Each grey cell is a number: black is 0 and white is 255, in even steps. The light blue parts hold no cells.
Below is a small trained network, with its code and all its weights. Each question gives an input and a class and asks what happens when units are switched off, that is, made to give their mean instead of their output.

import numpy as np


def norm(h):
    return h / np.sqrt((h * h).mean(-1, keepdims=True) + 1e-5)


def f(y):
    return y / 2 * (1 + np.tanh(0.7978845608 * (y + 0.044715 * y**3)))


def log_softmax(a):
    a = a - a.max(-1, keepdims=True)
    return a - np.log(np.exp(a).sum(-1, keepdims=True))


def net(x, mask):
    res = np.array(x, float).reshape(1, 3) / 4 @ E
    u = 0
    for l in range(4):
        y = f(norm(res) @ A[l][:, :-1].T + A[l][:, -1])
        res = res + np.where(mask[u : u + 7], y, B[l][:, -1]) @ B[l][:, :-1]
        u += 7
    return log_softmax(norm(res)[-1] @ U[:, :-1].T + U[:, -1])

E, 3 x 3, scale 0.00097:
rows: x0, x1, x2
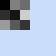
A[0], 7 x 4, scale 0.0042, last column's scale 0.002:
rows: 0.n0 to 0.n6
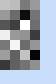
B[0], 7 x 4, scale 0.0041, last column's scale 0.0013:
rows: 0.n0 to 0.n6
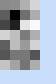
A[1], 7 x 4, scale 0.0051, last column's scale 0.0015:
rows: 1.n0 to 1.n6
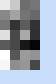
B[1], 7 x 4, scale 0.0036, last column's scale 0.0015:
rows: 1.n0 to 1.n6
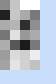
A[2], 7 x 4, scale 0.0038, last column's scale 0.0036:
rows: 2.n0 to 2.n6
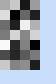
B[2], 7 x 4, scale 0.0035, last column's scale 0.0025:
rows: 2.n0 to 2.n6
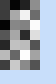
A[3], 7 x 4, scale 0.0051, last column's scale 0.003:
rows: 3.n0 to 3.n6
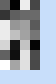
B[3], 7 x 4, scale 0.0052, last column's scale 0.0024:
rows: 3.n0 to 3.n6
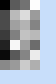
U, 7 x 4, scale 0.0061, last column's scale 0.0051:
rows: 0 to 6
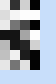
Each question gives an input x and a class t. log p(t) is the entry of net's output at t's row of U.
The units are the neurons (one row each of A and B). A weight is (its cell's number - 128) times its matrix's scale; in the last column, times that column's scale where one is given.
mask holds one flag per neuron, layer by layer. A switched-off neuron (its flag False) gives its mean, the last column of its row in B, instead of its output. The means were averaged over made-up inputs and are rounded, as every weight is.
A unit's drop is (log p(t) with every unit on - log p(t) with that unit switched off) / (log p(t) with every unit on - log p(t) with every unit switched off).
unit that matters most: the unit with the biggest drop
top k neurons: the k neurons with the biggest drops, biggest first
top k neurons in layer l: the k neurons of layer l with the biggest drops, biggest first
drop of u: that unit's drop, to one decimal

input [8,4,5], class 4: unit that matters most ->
1.n0
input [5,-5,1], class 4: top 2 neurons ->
(0.n2 0.n1)
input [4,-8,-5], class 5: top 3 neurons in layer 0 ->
(0.n4 0.n6 0.n3)
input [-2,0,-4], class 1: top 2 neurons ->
(0.n1 0.n3)
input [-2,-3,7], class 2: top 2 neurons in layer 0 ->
(0.n1 0.n6)
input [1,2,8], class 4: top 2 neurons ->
(0.n2 1.n2)
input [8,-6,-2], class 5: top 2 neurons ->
(0.n2 0.n4)
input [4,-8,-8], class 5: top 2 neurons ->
(2.n3 2.n5)
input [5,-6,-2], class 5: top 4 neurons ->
(0.n2 3.n0 3.n5 0.n4)
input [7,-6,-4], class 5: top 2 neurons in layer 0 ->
(0.n2 0.n4)
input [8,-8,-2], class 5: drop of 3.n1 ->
0.1
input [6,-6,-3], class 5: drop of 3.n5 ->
0.2
